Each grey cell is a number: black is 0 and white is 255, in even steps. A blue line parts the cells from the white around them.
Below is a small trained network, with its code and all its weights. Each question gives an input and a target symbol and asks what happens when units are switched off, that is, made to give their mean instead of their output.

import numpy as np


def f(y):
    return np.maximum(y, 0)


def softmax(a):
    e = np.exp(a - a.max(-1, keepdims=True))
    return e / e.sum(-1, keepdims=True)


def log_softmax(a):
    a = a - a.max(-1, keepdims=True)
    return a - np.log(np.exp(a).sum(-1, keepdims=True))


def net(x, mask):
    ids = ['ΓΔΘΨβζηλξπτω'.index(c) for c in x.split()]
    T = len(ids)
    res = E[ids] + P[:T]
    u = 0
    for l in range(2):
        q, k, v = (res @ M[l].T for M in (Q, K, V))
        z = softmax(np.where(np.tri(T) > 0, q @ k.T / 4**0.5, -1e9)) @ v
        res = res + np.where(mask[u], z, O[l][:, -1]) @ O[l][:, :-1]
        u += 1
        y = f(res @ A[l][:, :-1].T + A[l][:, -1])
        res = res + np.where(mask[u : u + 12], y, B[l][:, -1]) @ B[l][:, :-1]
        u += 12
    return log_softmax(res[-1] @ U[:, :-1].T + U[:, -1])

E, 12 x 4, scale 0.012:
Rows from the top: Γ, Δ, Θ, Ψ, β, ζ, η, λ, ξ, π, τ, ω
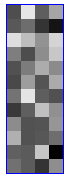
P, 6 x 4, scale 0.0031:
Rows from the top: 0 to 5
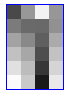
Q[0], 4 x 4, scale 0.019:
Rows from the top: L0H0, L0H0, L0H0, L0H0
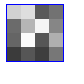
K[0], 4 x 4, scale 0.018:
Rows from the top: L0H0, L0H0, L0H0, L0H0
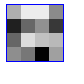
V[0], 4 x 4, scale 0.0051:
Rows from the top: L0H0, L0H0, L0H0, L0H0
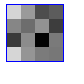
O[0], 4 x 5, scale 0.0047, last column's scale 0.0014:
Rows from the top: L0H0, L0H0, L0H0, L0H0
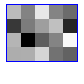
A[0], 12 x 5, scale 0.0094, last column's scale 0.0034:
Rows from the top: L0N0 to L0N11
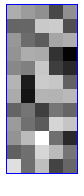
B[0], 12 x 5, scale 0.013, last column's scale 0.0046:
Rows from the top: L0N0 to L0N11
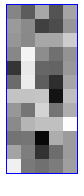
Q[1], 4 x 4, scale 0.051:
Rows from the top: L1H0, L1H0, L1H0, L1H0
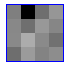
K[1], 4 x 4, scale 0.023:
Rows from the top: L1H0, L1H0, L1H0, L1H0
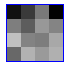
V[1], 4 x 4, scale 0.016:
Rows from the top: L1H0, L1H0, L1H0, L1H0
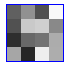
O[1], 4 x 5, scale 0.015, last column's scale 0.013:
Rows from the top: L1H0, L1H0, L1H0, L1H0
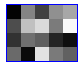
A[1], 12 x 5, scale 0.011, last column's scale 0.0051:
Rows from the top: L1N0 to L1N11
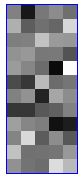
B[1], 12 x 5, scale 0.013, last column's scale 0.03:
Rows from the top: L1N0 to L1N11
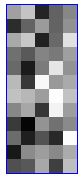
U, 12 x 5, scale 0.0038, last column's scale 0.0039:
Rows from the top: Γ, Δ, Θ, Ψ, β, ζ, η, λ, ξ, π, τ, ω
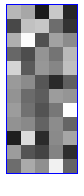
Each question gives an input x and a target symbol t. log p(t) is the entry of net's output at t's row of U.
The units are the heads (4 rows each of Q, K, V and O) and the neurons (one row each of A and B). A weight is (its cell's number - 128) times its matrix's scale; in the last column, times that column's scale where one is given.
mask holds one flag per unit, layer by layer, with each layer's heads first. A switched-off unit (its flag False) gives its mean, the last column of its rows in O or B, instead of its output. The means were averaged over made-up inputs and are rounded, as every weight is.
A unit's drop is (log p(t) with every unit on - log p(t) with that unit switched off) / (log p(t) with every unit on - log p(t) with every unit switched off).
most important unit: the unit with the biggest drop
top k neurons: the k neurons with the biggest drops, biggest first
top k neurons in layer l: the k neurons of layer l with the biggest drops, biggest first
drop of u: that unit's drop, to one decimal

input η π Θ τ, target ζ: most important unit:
L0N5
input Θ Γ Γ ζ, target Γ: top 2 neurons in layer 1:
L1N6; L1N9
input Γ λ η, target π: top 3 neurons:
L0N6; L1N5; L0N5
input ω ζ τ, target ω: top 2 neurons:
L1N7; L1N9
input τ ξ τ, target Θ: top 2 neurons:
L0N6; L1N9
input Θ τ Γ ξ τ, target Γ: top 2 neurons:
L1N6; L0N9
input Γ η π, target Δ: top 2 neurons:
L1N10; L1N1
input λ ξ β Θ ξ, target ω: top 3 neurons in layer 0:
L0N6; L0N8; L0N5
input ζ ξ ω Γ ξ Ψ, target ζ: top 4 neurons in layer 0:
L0N5; L0N8; L0N6; L0N1
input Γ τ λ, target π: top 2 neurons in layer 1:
L1N5; L1N7
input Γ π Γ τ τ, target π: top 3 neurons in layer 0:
L0N4; L0N6; L0N5
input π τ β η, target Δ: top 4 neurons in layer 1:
L1N10; L1N9; L1N1; L1N11
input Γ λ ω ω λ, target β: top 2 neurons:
L1N5; L0N8
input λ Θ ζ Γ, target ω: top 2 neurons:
L1N5; L0N6
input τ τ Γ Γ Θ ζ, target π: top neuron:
L0N8
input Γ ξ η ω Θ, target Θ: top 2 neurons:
L1N2; L0N8
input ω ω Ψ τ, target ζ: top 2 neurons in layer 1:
L1N9; L1N2
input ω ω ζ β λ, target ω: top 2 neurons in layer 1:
L1N9; L1N7
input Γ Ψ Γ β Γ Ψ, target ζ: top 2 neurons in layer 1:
L1N9; L1N6
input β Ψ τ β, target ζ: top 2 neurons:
L0N5; L0N6
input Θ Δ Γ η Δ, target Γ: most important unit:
L0H0
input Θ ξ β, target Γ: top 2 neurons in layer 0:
L0N9; L0N10
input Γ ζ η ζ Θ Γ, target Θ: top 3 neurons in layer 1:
L1N2; L1N9; L1N10
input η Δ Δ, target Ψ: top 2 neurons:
L0N8; L1N1
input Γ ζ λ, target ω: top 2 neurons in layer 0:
L0N8; L0N6
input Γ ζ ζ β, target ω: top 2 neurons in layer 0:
L0N6; L0N5
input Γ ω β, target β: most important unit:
L0N8
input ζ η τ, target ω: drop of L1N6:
-0.1
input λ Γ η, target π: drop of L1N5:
0.2
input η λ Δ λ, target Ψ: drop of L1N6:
-0.1
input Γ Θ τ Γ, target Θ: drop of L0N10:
0.1
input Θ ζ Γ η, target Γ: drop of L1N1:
0.0
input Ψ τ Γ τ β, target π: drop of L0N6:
0.2
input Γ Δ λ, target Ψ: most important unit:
L0H0
